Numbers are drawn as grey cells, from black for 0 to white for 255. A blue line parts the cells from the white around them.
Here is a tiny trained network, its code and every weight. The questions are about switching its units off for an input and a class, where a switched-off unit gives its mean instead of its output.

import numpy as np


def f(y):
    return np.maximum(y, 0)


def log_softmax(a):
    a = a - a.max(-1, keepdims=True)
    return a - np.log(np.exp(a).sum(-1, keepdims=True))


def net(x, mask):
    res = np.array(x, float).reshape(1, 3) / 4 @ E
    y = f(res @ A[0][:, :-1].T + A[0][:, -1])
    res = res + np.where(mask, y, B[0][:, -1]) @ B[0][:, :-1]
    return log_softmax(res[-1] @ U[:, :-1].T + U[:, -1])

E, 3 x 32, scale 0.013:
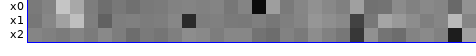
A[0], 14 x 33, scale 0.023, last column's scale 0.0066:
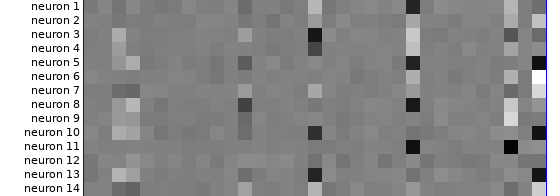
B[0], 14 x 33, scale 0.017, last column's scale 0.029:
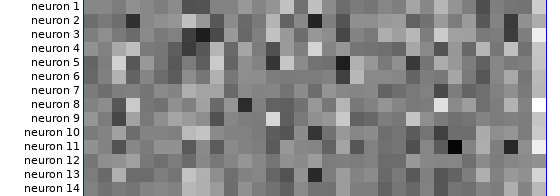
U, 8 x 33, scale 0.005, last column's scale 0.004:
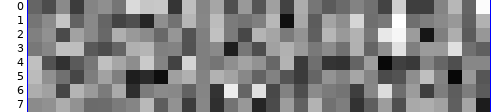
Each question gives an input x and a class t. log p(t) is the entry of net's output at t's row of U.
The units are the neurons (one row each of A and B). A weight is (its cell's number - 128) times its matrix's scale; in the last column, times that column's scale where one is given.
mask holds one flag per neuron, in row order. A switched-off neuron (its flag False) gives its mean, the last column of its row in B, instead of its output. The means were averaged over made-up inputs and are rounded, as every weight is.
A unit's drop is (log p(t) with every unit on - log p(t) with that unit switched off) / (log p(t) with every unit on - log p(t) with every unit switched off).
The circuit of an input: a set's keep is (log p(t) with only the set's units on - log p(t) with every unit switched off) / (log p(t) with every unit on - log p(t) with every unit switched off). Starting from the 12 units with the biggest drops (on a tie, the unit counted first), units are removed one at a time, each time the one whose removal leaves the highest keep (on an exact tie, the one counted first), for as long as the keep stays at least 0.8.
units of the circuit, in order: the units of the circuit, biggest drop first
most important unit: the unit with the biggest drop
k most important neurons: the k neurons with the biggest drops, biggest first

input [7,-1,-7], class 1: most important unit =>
neuron 3
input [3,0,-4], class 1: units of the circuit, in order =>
[neuron 8; neuron 11]
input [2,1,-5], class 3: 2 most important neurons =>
[neuron 1; neuron 5]
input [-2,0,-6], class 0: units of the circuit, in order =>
[neuron 8; neuron 11]
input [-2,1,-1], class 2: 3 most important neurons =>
[neuron 11; neuron 13; neuron 10]
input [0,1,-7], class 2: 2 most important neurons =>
[neuron 13; neuron 10]
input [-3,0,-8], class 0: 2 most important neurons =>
[neuron 8; neuron 3]
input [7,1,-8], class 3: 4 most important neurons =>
[neuron 13; neuron 10; neuron 9; neuron 1]
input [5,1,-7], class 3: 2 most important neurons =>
[neuron 13; neuron 10]
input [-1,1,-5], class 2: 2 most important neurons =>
[neuron 13; neuron 10]
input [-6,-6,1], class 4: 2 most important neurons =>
[neuron 5; neuron 6]
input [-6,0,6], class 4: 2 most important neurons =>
[neuron 8; neuron 3]
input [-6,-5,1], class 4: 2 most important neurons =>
[neuron 5; neuron 6]
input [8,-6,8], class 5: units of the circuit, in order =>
[neuron 3]
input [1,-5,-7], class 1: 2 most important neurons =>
[neuron 13; neuron 10]
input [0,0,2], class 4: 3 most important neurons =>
[neuron 3; neuron 8; neuron 1]
